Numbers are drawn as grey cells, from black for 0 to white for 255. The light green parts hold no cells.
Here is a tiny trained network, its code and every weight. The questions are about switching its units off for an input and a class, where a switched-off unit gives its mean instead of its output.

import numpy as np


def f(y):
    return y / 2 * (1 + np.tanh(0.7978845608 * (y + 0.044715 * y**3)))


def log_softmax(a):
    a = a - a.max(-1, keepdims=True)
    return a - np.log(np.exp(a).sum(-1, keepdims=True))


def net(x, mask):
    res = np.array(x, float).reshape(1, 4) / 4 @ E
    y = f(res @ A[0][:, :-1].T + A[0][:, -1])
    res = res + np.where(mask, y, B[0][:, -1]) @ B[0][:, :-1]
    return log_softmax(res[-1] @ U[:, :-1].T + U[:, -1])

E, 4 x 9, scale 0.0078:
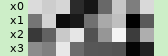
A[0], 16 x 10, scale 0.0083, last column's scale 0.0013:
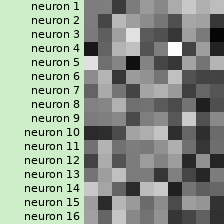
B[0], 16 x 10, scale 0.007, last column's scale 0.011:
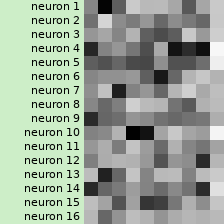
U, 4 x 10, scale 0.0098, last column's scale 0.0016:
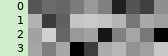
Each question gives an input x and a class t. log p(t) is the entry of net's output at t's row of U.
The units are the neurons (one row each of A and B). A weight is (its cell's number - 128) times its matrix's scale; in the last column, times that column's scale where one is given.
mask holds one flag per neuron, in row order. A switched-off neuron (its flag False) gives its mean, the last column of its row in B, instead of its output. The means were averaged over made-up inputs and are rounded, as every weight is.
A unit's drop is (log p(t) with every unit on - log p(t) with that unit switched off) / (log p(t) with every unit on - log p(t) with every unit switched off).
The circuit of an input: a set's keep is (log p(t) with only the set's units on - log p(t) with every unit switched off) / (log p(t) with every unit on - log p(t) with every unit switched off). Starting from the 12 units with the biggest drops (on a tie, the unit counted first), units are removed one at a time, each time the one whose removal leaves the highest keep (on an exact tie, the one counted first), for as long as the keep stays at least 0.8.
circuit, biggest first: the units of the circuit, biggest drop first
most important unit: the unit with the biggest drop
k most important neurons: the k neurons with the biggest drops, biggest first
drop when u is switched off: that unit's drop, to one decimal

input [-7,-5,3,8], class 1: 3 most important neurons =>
(neuron 8; neuron 13; neuron 16)
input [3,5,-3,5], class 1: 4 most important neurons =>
(neuron 13; neuron 4; neuron 10; neuron 8)
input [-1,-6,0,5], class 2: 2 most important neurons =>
(neuron 3; neuron 1)
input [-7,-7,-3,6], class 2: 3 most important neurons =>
(neuron 3; neuron 15; neuron 2)
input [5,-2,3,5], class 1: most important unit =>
neuron 10
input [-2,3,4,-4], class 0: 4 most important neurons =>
(neuron 4; neuron 13; neuron 16; neuron 8)
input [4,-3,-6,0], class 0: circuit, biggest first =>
(neuron 10; neuron 5)
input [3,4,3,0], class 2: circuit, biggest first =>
(neuron 10; neuron 1)
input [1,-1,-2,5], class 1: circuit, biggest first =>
(neuron 4; neuron 13)
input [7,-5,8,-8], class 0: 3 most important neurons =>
(neuron 4; neuron 10; neuron 13)
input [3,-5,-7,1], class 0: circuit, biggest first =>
(neuron 5; neuron 10)
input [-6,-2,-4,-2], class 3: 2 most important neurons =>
(neuron 10; neuron 4)
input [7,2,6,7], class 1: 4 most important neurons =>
(neuron 13; neuron 10; neuron 16; neuron 5)
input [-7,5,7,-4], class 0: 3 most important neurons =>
(neuron 4; neuron 12; neuron 13)
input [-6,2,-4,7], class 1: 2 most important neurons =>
(neuron 8; neuron 13)
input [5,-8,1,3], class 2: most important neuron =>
(neuron 10)
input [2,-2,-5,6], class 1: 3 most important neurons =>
(neuron 4; neuron 13; neuron 16)
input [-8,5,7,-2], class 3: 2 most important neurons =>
(neuron 10; neuron 14)
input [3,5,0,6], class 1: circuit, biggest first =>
(neuron 13; neuron 10)
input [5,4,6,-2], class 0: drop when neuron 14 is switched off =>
0.0
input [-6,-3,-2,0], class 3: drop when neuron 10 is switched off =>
0.7
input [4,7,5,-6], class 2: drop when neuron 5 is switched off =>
0.1
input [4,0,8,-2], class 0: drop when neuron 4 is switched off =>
0.5
